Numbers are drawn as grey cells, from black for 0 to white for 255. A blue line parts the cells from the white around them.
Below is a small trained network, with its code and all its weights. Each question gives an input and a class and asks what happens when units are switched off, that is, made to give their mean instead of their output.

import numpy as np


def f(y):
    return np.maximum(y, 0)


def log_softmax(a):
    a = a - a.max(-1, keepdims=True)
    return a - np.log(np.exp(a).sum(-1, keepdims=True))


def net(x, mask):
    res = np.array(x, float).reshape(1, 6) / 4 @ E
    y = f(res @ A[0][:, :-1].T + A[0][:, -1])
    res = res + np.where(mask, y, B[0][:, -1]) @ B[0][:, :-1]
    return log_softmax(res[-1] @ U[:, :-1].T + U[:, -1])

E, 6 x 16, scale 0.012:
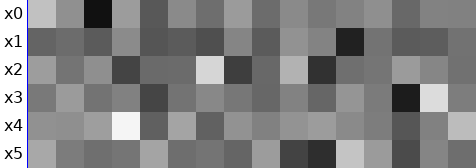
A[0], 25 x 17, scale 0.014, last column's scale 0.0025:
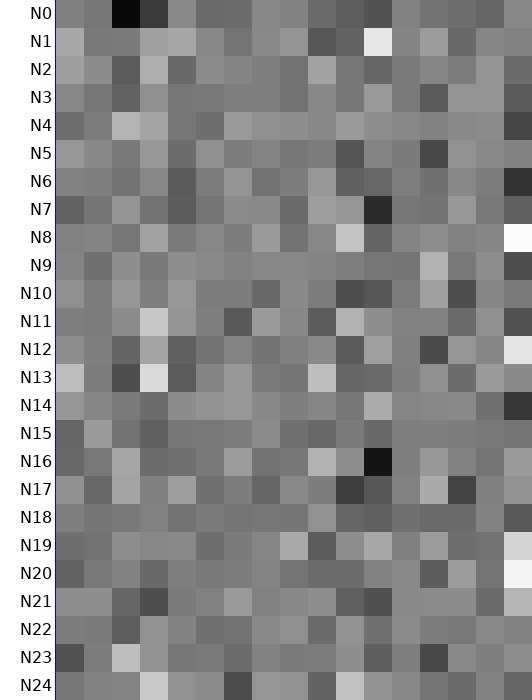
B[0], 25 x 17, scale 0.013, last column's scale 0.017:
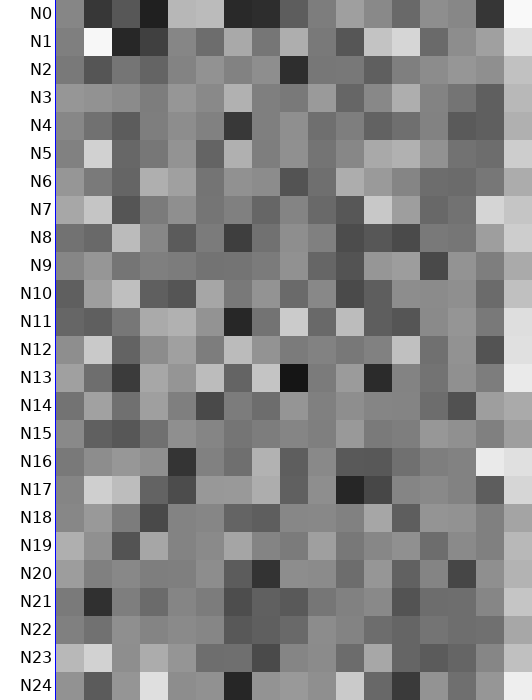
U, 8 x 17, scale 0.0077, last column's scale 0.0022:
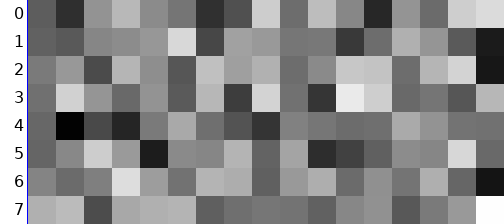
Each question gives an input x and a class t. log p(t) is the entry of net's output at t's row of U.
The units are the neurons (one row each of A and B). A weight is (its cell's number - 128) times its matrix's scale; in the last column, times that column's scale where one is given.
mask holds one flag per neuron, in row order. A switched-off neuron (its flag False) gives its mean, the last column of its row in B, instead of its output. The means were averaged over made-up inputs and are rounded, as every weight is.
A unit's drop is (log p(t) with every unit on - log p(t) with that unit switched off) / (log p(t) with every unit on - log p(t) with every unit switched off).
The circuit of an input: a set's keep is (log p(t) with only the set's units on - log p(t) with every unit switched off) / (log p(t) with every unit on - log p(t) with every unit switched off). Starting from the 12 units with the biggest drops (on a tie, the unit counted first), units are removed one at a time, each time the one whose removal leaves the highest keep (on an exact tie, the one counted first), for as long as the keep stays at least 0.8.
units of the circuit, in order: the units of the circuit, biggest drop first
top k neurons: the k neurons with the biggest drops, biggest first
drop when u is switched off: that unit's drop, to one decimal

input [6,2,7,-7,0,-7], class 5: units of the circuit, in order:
(N16)
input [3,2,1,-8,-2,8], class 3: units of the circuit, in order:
(N1, N13)
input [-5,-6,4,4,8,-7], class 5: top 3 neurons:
(N0, N16, N1)
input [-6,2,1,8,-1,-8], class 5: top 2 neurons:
(N16, N0)
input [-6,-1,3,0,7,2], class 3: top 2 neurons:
(N13, N24)
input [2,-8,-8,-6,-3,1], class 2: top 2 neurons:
(N1, N0)
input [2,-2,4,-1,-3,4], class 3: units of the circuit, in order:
(N13, N24)
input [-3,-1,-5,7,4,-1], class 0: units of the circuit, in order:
(N24, N1)
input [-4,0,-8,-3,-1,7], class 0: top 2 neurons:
(N24, N11)
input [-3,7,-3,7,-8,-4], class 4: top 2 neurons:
(N0, N24)
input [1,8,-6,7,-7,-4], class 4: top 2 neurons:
(N0, N1)
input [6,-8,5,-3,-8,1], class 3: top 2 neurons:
(N1, N13)
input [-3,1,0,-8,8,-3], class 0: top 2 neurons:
(N11, N24)
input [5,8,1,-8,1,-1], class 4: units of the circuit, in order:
(N0)
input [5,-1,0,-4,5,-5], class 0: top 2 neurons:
(N17, N24)
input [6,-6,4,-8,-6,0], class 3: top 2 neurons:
(N1, N13)
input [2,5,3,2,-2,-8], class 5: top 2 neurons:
(N16, N7)
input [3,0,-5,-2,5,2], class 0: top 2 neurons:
(N24, N11)
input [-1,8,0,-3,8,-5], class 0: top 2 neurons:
(N11, N24)
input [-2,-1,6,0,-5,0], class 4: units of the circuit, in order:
(N21)
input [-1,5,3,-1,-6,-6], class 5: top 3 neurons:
(N16, N17, N7)
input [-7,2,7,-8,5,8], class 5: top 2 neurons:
(N17, N10)
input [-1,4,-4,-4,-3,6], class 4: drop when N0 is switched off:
0.4
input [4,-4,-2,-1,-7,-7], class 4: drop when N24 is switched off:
0.2
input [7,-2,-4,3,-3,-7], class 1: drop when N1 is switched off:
0.1
